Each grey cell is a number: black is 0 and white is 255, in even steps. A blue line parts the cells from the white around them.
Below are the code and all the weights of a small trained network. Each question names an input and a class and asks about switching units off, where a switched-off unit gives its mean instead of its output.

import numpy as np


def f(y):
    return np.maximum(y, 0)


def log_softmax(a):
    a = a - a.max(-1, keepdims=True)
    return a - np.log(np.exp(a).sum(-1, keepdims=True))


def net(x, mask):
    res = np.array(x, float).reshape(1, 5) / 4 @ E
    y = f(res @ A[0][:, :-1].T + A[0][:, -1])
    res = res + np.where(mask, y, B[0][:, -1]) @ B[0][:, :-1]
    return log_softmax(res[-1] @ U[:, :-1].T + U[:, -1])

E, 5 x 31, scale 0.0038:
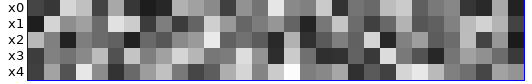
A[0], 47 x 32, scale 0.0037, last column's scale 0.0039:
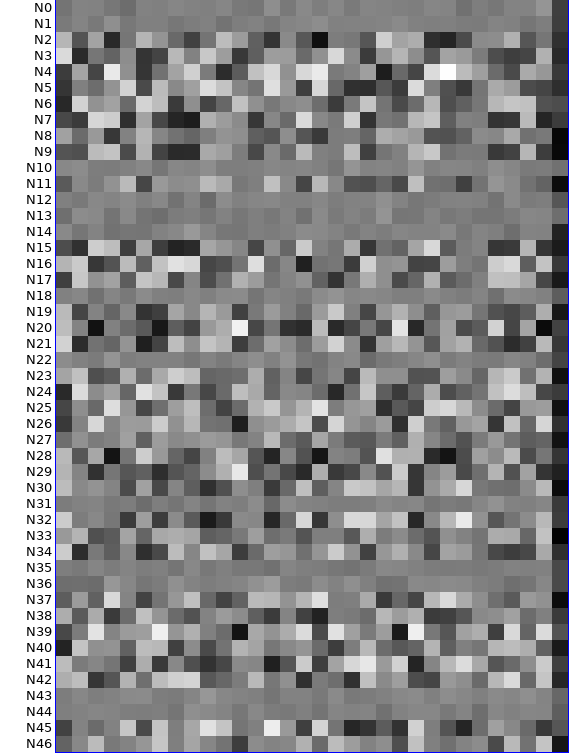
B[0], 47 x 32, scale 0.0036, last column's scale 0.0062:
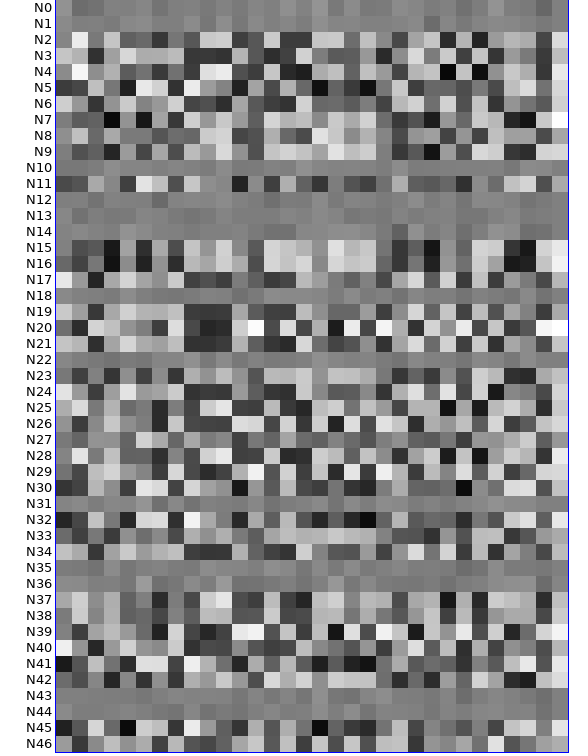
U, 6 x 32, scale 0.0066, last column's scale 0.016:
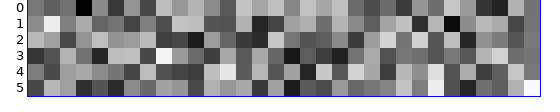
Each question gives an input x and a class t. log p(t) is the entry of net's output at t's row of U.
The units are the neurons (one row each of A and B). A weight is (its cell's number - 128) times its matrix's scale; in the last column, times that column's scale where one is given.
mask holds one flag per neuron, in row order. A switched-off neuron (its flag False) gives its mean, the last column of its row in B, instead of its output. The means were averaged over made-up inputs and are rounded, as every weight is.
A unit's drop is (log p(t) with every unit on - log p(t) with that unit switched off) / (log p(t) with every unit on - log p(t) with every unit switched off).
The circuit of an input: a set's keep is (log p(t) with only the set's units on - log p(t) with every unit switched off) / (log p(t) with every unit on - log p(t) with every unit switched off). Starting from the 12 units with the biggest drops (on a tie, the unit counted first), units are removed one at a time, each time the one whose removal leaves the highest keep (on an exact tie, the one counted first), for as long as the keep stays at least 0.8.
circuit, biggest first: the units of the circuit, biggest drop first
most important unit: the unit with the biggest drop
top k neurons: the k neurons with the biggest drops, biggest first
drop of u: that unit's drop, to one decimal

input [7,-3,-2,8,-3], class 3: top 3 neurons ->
N45, N5, N11
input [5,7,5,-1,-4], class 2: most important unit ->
N24
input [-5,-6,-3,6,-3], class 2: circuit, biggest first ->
N21, N3
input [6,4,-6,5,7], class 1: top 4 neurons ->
N4, N25, N37, N16
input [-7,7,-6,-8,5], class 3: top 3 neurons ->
N32, N41, N30
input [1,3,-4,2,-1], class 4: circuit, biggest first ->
N39, N26
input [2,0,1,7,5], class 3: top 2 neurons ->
N45, N5
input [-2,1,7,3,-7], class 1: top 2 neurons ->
N28, N2
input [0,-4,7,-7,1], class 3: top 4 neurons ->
N41, N32, N30, N39
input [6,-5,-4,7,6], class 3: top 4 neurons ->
N45, N5, N11, N16
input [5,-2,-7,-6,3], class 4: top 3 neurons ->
N39, N26, N45
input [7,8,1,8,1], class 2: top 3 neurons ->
N24, N6, N17
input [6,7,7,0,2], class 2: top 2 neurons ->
N24, N6
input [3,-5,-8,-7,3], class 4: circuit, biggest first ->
N39
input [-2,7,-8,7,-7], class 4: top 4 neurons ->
N39, N26, N46, N4
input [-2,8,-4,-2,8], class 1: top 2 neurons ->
N4, N25
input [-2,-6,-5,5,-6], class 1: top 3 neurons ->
N28, N2, N38
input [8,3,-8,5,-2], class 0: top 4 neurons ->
N7, N15, N9, N20
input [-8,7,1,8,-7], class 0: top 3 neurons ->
N16, N42, N23
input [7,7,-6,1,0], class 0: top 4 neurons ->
N7, N15, N9, N21
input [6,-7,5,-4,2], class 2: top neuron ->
N21
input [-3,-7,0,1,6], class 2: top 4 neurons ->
N21, N3, N34, N19
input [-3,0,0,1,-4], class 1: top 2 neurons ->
N7, N15
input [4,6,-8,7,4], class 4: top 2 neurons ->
N39, N26
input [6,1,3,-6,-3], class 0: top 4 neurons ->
N7, N15, N9, N45
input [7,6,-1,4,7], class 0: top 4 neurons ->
N7, N15, N9, N28
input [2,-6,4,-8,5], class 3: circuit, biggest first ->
N41
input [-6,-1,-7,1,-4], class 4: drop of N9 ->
0.2
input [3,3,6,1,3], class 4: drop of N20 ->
0.1
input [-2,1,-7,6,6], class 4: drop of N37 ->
-0.1
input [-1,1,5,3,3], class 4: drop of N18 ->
0.0
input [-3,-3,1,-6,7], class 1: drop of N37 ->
0.1
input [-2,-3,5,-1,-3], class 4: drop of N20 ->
0.2
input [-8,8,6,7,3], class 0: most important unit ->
N16
